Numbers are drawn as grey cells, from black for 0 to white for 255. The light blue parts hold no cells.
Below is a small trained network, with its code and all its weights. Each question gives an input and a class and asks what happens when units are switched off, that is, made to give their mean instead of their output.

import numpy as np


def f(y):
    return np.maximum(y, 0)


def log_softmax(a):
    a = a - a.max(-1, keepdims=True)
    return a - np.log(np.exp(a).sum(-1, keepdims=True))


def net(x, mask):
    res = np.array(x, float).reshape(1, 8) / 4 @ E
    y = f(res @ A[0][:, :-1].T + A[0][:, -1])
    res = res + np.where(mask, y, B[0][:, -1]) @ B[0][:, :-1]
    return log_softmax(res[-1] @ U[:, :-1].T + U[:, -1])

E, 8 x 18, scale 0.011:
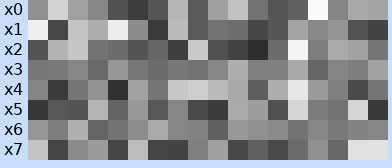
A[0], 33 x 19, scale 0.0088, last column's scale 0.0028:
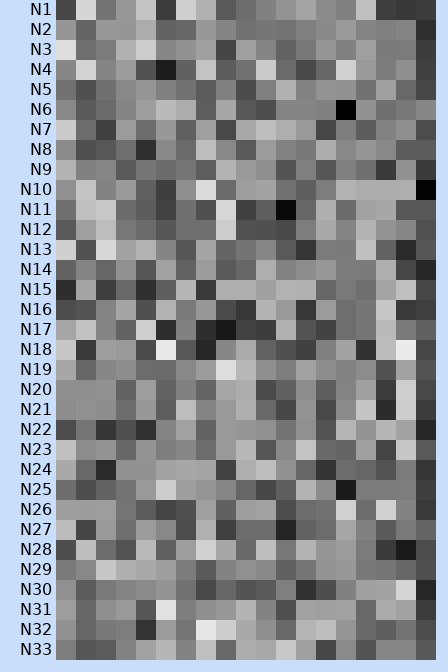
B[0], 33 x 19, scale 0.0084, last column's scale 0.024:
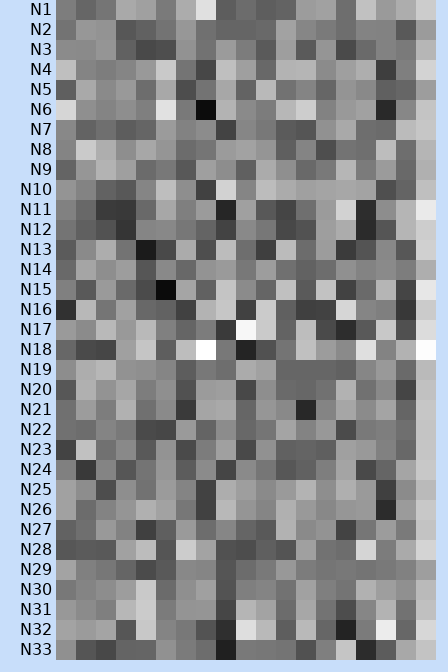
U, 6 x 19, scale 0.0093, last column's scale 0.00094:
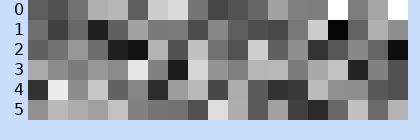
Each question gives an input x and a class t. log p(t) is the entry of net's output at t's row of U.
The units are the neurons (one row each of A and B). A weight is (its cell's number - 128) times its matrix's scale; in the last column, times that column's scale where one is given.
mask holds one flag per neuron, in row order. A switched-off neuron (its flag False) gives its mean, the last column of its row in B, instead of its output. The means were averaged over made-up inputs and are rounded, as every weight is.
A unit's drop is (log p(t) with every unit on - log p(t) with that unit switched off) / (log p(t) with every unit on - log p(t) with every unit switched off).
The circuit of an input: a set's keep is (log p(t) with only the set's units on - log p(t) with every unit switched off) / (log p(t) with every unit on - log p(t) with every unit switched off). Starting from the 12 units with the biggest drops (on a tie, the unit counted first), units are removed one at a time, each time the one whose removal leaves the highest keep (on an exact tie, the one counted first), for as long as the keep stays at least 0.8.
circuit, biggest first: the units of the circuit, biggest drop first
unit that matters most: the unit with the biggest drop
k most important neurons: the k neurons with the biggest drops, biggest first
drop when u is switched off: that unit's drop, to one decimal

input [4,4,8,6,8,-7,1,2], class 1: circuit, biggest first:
[N11]
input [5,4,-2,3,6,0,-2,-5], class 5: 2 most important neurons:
[N32 N18]
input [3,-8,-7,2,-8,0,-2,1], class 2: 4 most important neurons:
[N15 N22 N11 N32]
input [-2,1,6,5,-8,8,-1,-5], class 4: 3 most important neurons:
[N16 N32 N5]
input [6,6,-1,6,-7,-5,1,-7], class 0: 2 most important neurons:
[N1 N28]
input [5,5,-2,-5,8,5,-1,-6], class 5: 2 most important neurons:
[N32 N18]
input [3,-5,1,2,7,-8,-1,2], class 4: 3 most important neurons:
[N21 N23 N20]
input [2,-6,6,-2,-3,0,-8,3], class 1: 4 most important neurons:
[N11 N12 N13 N27]
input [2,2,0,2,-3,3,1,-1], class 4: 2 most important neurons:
[N32 N15]
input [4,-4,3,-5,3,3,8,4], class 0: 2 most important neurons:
[N18 N13]
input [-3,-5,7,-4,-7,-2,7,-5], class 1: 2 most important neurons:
[N11 N12]
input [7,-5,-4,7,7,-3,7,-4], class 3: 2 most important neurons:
[N4 N10]
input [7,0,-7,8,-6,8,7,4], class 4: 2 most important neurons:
[N16 N11]
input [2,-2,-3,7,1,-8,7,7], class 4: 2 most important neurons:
[N23 N21]
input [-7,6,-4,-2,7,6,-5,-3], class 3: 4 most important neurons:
[N25 N6 N17 N15]
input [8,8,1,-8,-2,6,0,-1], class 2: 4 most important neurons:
[N13 N27 N3 N6]
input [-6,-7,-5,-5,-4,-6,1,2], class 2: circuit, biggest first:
[N15]
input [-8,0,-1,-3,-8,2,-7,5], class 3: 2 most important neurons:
[N6 N25]
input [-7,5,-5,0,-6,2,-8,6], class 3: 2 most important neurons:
[N6 N25]
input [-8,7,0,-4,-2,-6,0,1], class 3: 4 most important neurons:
[N6 N25 N15 N22]
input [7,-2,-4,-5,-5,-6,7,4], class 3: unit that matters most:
N4
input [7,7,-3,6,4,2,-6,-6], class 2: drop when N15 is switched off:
0.0
